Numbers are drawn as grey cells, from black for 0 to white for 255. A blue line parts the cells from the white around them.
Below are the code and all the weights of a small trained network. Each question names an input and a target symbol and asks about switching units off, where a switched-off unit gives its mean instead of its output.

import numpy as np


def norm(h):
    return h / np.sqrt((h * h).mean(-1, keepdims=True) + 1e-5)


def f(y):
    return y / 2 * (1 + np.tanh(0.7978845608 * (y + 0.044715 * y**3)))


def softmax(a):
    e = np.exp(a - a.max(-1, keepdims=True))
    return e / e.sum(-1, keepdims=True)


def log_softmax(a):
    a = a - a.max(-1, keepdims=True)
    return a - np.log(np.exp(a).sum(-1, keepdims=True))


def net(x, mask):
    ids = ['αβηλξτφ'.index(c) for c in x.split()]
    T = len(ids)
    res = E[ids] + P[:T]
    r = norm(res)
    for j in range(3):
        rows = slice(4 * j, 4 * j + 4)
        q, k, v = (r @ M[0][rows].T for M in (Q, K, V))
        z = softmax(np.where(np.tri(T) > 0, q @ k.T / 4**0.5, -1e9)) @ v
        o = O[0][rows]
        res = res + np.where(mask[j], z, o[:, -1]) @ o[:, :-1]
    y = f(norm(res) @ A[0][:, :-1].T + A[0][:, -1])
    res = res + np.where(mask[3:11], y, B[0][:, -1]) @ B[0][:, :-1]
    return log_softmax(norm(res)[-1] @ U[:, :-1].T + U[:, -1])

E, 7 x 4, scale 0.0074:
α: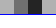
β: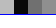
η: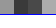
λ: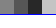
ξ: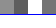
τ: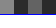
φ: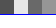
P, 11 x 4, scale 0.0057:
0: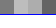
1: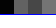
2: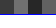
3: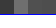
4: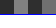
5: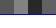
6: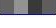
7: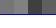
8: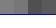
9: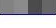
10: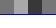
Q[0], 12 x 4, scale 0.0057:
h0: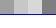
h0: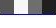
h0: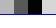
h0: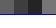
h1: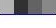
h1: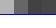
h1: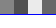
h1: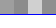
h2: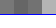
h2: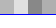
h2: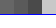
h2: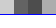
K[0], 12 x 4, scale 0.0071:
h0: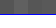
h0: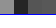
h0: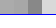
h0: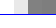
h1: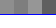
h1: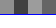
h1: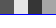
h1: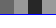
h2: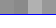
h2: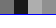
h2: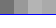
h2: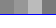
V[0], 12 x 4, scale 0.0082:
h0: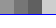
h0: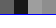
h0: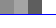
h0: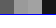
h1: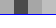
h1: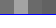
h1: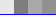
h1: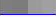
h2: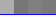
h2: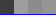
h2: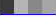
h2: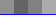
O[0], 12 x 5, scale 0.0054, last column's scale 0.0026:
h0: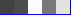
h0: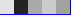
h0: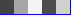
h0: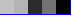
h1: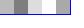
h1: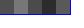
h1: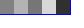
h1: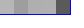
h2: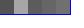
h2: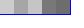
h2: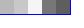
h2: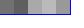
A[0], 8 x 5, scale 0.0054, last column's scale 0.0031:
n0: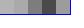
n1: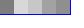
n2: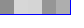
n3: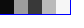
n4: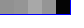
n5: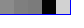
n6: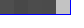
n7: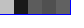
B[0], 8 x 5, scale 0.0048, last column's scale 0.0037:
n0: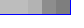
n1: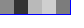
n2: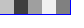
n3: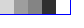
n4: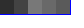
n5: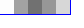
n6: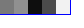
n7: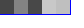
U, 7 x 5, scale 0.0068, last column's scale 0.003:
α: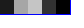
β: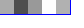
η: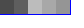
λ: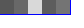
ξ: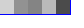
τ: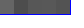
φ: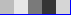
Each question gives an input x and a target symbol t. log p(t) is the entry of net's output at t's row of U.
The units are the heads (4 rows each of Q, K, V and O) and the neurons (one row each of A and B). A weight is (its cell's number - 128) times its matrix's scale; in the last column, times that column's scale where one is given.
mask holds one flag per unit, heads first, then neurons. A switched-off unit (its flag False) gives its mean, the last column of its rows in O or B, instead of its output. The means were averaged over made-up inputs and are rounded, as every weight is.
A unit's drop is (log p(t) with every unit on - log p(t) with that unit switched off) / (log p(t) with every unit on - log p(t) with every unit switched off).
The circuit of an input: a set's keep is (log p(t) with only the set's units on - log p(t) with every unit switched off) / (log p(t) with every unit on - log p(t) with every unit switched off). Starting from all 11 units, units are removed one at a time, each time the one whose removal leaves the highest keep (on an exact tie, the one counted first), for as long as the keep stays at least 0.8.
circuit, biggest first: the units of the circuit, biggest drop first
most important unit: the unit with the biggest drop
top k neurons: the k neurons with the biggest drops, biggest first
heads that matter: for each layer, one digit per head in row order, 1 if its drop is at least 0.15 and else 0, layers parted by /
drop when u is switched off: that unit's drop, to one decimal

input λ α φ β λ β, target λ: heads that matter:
100
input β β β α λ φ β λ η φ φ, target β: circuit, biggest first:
(h0 n2)
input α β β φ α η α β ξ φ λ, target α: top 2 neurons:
(n3 n5)
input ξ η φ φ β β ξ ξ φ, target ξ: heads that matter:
110
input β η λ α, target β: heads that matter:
010
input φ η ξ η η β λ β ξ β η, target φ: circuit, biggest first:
(h0 n3)
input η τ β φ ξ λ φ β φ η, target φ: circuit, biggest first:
(h0 h2)
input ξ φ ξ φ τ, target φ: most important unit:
h2
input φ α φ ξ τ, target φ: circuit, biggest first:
(h2 h0)
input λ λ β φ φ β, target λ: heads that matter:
101
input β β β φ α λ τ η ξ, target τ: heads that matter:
110
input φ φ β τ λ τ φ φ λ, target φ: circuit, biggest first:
(h0 h2)
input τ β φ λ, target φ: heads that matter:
100
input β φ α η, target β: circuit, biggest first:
(h1)
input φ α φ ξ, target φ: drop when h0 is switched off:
0.4
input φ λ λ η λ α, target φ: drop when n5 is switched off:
0.1
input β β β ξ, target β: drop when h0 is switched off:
0.7
